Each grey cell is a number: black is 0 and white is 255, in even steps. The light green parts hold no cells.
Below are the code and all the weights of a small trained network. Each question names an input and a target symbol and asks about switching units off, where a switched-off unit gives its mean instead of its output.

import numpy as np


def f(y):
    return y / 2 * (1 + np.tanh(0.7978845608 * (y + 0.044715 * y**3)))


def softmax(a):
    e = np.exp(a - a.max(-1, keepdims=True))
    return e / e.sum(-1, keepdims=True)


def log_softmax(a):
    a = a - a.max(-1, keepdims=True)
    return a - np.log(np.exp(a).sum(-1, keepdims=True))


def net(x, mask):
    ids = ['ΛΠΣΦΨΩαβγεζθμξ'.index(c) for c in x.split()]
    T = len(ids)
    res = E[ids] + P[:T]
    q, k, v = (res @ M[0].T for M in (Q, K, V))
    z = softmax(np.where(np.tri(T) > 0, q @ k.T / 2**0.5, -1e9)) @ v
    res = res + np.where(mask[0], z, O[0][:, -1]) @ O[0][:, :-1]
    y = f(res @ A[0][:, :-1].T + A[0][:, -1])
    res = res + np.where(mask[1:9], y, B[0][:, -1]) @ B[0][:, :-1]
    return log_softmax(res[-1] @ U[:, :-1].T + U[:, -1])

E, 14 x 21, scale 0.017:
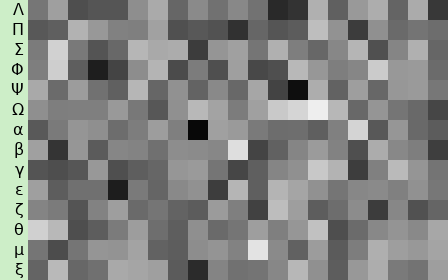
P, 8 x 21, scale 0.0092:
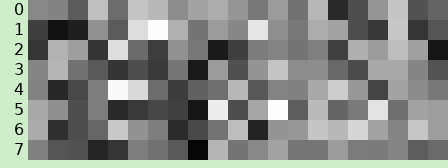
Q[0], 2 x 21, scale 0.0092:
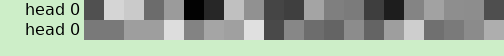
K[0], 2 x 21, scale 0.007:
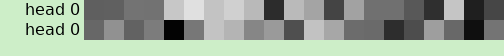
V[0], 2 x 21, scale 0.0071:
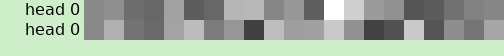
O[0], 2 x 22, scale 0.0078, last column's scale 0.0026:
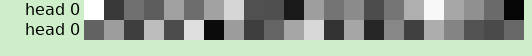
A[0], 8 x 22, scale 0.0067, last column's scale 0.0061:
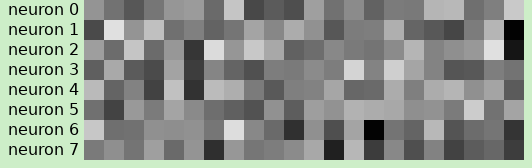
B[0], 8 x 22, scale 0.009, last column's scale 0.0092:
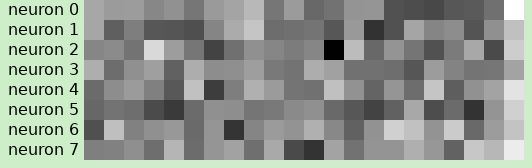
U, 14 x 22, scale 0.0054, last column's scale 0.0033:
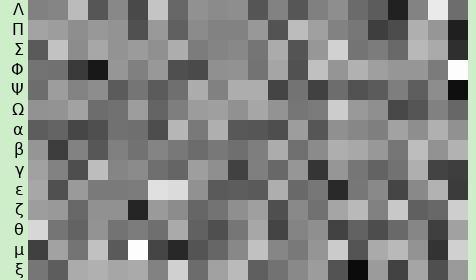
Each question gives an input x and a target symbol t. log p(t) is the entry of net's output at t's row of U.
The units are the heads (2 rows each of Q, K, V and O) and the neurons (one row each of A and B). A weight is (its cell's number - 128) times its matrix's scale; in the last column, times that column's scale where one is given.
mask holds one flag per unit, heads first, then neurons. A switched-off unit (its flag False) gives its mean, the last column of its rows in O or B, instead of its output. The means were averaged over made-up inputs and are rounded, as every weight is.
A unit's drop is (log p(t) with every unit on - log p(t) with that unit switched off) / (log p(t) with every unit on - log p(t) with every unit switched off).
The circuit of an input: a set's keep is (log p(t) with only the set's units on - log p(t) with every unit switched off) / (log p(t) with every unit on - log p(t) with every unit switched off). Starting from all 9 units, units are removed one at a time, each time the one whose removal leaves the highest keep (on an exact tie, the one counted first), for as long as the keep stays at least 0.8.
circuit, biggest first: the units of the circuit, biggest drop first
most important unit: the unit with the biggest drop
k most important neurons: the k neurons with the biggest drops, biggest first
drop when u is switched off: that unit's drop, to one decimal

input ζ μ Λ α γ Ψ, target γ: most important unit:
neuron 2
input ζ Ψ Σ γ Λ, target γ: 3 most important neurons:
neuron 2; neuron 4; neuron 7
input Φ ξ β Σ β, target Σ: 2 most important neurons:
neuron 7; neuron 6
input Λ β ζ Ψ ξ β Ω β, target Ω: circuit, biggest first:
neuron 4; head 0; neuron 6; neuron 0
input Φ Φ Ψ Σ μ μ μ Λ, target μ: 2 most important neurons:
neuron 7; neuron 0
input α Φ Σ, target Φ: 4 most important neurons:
neuron 0; neuron 2; neuron 4; neuron 1
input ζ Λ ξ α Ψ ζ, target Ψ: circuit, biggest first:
head 0; neuron 7
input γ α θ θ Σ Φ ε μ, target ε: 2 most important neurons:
neuron 0; neuron 2
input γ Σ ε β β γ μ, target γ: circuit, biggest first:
neuron 2; head 0
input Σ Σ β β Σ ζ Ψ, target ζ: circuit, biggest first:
neuron 6; head 0; neuron 4
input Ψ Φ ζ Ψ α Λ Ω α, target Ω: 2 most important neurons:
neuron 4; neuron 6
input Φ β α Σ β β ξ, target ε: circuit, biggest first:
head 0; neuron 3
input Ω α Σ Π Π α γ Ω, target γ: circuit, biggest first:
neuron 2; head 0; neuron 4
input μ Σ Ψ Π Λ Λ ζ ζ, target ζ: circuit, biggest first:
neuron 6; head 0
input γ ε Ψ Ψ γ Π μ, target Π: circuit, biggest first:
head 0; neuron 2
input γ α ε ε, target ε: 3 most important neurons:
neuron 2; neuron 0; neuron 6
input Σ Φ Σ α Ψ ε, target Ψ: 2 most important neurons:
neuron 1; neuron 7
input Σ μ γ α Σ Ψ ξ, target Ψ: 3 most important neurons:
neuron 1; neuron 7; neuron 3
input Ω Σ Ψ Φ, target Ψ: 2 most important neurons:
neuron 1; neuron 7
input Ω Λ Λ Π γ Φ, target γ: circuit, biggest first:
neuron 2; head 0; neuron 4
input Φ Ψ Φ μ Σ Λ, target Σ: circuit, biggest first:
neuron 7; head 0; neuron 6; neuron 0
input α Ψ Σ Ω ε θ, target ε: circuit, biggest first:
head 0; neuron 0
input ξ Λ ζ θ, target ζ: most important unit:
neuron 6
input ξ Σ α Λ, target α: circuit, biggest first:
head 0; neuron 1; neuron 7
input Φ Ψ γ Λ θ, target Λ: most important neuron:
neuron 2
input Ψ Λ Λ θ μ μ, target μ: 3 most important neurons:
neuron 7; neuron 0; neuron 1
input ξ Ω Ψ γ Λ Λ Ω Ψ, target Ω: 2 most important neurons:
neuron 4; neuron 6
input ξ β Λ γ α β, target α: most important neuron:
neuron 7
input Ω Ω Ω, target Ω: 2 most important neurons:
neuron 4; neuron 6
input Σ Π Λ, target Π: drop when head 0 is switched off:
1.3
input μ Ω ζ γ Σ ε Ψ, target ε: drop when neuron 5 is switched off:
0.1
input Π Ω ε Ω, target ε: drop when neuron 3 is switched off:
0.1
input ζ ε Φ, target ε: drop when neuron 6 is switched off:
0.1
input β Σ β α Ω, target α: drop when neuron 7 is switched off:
0.6
